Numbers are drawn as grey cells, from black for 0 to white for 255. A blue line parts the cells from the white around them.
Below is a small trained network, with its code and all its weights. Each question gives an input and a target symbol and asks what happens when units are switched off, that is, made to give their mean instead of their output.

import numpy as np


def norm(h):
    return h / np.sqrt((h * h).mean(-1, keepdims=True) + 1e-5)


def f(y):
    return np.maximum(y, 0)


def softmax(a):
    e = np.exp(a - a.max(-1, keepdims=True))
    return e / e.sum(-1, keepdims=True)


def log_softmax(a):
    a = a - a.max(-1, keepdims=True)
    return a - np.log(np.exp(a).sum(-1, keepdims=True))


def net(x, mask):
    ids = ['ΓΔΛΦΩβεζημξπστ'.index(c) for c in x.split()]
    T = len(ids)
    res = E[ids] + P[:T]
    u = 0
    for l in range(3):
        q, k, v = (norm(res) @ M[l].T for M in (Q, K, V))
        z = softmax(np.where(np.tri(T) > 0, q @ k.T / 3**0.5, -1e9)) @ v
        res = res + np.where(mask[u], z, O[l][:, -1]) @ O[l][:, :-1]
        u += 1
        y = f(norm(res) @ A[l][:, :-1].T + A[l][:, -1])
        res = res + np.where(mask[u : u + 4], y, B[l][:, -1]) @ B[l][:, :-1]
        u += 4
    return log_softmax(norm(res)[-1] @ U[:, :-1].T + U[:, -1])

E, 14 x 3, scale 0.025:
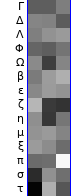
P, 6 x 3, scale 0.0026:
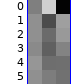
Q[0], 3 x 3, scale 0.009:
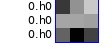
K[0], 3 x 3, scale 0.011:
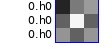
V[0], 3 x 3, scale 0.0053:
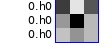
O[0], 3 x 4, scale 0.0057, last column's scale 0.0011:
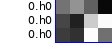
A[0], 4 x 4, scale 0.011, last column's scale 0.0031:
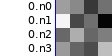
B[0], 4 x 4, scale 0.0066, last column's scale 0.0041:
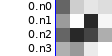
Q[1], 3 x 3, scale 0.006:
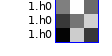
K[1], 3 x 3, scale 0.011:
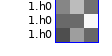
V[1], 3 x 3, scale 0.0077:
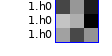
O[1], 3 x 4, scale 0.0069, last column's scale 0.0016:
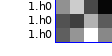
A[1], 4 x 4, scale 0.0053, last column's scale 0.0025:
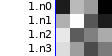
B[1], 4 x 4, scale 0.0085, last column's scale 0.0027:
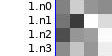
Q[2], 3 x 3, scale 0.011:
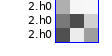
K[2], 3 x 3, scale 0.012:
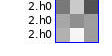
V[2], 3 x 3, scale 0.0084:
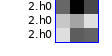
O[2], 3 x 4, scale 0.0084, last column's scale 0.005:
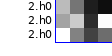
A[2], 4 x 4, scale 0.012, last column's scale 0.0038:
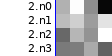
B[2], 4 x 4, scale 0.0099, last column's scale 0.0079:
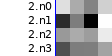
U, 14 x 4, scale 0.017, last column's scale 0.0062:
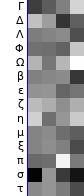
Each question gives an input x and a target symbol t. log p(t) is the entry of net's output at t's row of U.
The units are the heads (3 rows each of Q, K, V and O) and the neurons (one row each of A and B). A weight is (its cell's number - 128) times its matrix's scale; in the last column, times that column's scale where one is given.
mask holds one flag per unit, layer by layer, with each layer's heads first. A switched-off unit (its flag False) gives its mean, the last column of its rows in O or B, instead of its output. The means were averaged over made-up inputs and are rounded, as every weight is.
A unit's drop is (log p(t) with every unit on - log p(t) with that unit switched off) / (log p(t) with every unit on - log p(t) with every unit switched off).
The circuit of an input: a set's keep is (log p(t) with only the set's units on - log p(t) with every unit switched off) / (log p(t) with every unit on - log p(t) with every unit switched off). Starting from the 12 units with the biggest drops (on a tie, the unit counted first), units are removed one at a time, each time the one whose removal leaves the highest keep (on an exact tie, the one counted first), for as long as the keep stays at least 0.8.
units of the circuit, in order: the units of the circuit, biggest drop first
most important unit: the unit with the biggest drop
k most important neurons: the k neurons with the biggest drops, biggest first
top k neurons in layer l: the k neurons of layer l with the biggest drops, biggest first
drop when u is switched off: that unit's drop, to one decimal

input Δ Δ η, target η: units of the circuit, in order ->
[2.h0, 2.n1]
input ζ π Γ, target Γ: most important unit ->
0.n1
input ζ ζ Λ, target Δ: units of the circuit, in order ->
[0.n1, 2.h0, 2.n1, 0.n0]
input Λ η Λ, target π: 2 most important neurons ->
[0.n3, 0.n2]
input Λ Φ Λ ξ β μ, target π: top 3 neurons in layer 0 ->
[0.n3, 0.n2, 0.n0]
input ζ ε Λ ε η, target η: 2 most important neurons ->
[2.n1, 0.n0]
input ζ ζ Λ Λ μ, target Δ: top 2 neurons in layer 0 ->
[0.n1, 0.n0]
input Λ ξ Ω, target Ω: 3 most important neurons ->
[2.n1, 0.n0, 1.n3]
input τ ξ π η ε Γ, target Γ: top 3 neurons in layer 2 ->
[2.n0, 2.n1, 2.n2]
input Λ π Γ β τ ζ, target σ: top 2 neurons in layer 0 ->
[0.n1, 0.n3]
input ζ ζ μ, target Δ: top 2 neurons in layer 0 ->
[0.n1, 0.n3]
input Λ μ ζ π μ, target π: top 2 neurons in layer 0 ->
[0.n3, 0.n2]
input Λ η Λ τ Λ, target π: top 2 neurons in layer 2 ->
[2.n1, 2.n2]
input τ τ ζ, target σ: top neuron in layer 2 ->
[2.n0]
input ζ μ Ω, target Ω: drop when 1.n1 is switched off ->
0.0
